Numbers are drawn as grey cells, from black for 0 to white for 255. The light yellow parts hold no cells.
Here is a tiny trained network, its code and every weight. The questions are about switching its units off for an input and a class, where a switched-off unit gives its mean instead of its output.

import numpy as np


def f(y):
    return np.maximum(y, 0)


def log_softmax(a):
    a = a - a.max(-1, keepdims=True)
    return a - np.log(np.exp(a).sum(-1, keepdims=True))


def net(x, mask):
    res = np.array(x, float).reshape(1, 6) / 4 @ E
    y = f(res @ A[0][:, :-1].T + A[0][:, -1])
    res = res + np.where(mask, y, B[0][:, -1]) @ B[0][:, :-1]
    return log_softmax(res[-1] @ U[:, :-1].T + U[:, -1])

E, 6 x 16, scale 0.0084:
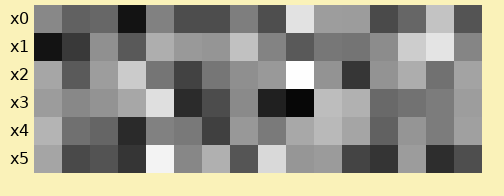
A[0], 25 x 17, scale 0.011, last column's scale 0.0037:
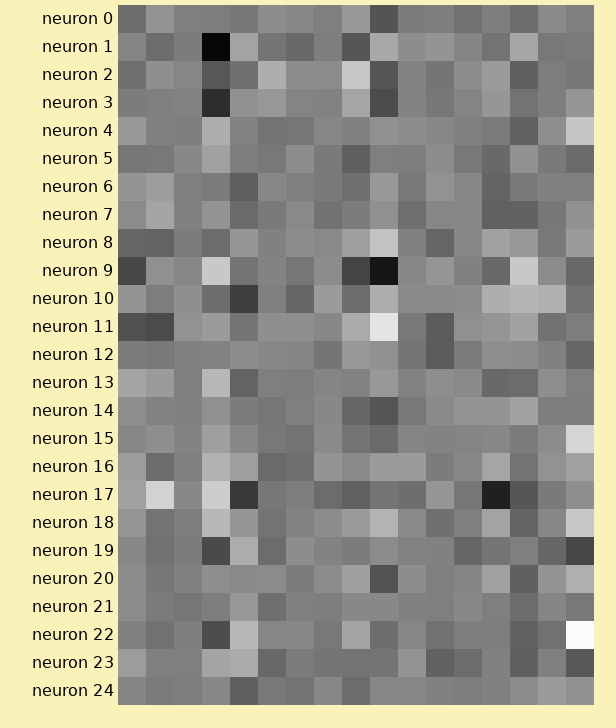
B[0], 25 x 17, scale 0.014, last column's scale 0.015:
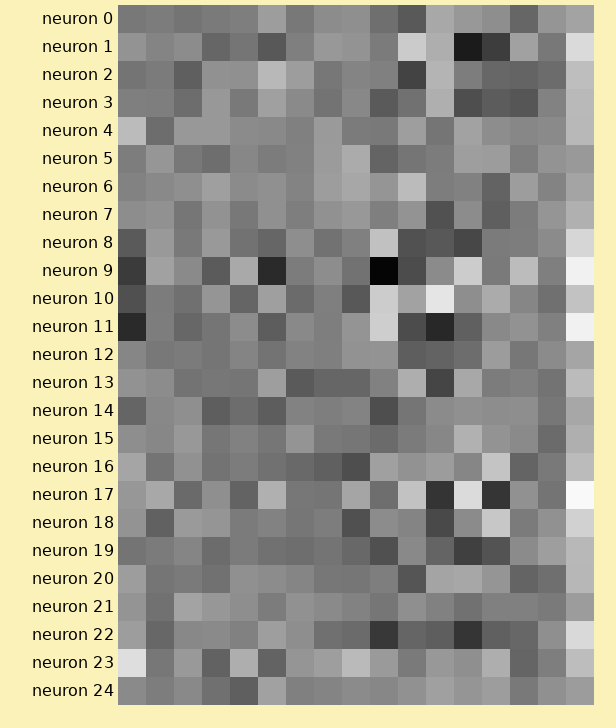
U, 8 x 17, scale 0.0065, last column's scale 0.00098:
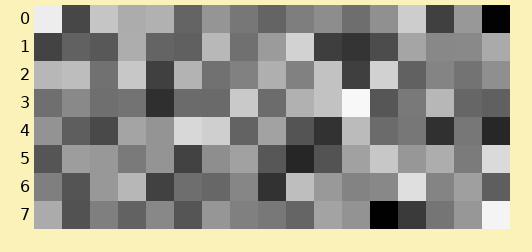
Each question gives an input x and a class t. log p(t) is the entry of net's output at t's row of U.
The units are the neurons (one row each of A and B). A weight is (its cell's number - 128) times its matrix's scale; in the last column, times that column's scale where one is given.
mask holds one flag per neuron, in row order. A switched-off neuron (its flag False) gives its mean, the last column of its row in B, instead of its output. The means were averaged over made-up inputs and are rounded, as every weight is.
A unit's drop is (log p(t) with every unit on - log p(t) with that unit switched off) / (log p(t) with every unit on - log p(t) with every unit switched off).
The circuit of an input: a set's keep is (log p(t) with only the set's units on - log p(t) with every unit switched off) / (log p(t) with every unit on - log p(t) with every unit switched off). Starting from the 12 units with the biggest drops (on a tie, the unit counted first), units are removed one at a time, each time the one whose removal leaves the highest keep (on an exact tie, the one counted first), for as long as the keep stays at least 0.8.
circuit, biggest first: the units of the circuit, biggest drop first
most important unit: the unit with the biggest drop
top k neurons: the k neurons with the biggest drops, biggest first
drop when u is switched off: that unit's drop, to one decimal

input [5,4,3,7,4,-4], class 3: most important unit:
neuron 1
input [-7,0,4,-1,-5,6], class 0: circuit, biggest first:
neuron 18; neuron 23
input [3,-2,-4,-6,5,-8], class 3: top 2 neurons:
neuron 10; neuron 1
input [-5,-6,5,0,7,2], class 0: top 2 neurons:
neuron 16; neuron 18
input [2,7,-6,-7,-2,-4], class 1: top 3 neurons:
neuron 11; neuron 8; neuron 15
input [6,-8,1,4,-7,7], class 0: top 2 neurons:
neuron 23; neuron 1
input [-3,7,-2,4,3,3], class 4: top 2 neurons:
neuron 3; neuron 22
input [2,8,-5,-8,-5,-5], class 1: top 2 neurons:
neuron 11; neuron 8
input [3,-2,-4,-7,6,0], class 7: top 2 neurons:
neuron 1; neuron 3
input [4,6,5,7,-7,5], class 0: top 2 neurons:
neuron 23; neuron 16
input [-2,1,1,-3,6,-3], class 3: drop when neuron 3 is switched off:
-0.1
